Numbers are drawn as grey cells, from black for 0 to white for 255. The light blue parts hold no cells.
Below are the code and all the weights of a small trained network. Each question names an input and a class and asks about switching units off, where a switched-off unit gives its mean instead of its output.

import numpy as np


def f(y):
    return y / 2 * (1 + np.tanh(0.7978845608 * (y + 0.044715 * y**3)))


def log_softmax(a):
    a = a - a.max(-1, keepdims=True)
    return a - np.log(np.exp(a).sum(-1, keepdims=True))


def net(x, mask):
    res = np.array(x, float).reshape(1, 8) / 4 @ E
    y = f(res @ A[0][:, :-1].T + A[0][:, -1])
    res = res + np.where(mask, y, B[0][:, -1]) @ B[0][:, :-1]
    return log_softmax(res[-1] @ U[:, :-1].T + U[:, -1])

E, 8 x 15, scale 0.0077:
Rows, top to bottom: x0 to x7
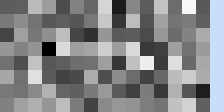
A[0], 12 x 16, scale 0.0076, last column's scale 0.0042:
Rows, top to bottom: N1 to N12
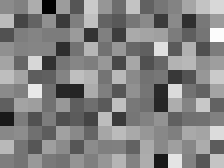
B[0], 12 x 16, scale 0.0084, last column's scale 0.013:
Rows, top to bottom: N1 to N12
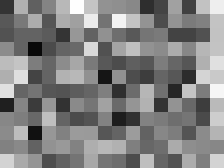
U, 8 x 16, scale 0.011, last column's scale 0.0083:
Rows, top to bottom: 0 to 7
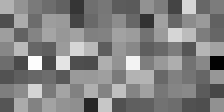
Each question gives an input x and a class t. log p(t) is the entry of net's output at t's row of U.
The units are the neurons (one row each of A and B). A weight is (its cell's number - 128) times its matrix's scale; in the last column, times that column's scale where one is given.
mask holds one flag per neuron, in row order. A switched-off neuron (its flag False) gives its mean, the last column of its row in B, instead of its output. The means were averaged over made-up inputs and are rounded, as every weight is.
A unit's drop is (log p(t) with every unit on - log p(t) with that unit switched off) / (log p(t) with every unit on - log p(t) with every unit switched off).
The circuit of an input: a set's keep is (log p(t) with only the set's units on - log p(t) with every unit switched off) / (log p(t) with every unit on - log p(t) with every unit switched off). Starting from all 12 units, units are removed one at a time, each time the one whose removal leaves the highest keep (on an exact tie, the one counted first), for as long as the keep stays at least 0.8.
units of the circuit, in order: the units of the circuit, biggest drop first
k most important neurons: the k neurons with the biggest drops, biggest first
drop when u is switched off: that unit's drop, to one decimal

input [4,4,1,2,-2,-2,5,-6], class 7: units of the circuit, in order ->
(N9)
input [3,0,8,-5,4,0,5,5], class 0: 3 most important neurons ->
(N1 N7 N8)
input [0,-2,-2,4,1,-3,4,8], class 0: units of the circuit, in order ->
(N1 N12)
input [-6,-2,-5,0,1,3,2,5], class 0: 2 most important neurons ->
(N1 N12)
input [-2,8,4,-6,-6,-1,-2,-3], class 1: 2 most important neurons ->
(N7 N12)
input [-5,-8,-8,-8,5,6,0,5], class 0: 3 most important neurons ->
(N7 N12 N1)
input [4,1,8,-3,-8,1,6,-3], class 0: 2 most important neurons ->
(N1 N4)
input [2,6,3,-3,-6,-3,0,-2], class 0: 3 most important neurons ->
(N1 N4 N9)
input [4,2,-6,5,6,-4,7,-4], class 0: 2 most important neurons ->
(N7 N12)
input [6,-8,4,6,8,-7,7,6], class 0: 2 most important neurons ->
(N12 N1)
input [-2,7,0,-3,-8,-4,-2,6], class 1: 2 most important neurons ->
(N1 N2)
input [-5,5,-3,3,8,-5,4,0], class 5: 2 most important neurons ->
(N6 N7)
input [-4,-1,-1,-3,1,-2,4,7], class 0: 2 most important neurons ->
(N1 N12)
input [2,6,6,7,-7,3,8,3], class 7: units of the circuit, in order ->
(N6)
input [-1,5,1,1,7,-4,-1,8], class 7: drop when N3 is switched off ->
0.2
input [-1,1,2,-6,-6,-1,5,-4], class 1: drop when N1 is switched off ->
0.4
